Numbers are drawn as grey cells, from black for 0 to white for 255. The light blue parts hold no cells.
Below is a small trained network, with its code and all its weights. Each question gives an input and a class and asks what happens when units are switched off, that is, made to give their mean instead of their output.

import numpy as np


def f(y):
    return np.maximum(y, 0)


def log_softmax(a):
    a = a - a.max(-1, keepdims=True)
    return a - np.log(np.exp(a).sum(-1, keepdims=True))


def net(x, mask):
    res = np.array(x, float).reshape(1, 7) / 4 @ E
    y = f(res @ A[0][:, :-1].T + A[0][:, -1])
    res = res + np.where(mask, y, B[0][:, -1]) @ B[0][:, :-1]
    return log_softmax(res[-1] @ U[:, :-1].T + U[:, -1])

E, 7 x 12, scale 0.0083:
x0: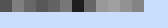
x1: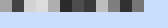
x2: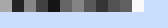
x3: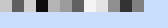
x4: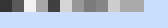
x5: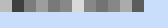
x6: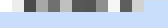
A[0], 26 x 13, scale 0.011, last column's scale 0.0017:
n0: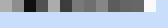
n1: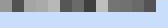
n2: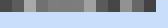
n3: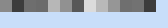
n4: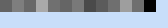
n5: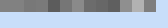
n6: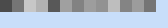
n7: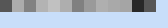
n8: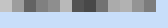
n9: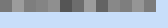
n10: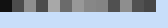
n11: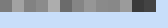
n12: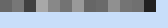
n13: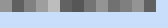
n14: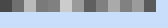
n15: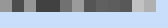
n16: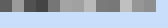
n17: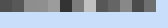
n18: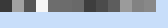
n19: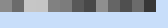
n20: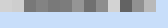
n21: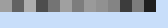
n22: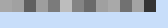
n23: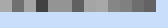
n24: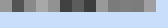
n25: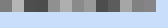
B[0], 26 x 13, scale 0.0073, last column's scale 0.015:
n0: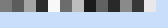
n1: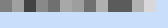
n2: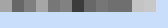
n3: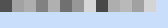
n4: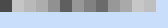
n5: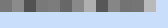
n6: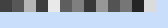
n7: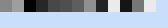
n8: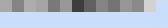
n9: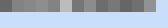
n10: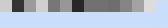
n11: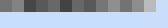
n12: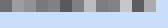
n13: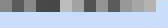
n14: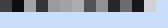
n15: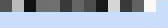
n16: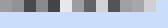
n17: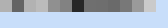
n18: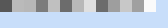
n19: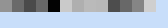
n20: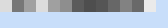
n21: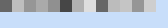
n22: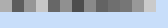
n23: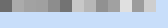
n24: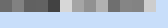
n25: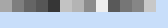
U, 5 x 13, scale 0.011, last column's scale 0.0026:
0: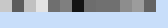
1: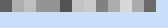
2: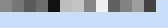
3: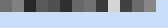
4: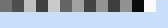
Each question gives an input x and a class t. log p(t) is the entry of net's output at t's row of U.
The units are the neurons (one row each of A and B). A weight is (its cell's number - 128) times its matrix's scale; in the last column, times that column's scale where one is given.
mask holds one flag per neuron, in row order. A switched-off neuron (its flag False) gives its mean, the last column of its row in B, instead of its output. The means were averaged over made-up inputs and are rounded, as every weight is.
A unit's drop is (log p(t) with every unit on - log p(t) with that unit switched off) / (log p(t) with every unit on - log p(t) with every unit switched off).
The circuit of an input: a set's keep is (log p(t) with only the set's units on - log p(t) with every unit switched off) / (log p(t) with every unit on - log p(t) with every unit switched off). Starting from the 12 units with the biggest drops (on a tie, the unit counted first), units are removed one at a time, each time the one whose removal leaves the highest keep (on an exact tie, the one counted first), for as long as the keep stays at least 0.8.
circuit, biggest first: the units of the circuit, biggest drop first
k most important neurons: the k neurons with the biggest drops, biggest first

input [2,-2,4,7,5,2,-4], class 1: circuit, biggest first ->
n21
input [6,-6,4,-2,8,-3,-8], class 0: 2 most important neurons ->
n10, n2
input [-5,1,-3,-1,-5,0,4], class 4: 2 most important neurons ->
n0, n10
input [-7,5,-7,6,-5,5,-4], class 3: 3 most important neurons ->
n7, n11, n18
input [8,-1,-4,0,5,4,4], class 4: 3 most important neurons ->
n6, n15, n14
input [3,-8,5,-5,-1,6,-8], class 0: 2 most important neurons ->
n10, n17
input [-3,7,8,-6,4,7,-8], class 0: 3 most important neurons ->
n10, n17, n7
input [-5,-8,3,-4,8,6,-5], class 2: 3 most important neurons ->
n16, n0, n25
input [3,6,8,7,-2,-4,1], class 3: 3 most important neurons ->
n15, n18, n4
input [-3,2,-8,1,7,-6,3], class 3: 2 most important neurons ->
n7, n0
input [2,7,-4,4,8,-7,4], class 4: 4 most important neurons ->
n6, n14, n16, n25
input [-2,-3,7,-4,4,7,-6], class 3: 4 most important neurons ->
n15, n20, n5, n8
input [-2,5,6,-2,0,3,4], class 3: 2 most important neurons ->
n15, n16
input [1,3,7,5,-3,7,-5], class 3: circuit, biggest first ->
n15
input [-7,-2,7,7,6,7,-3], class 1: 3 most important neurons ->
n21, n7, n23
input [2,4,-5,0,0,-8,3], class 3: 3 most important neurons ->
n7, n16, n25
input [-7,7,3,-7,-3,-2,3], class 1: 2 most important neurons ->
n18, n4
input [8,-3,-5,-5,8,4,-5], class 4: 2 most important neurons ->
n14, n6
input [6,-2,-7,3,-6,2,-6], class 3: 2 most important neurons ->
n7, n11
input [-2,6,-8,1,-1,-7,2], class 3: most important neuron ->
n7
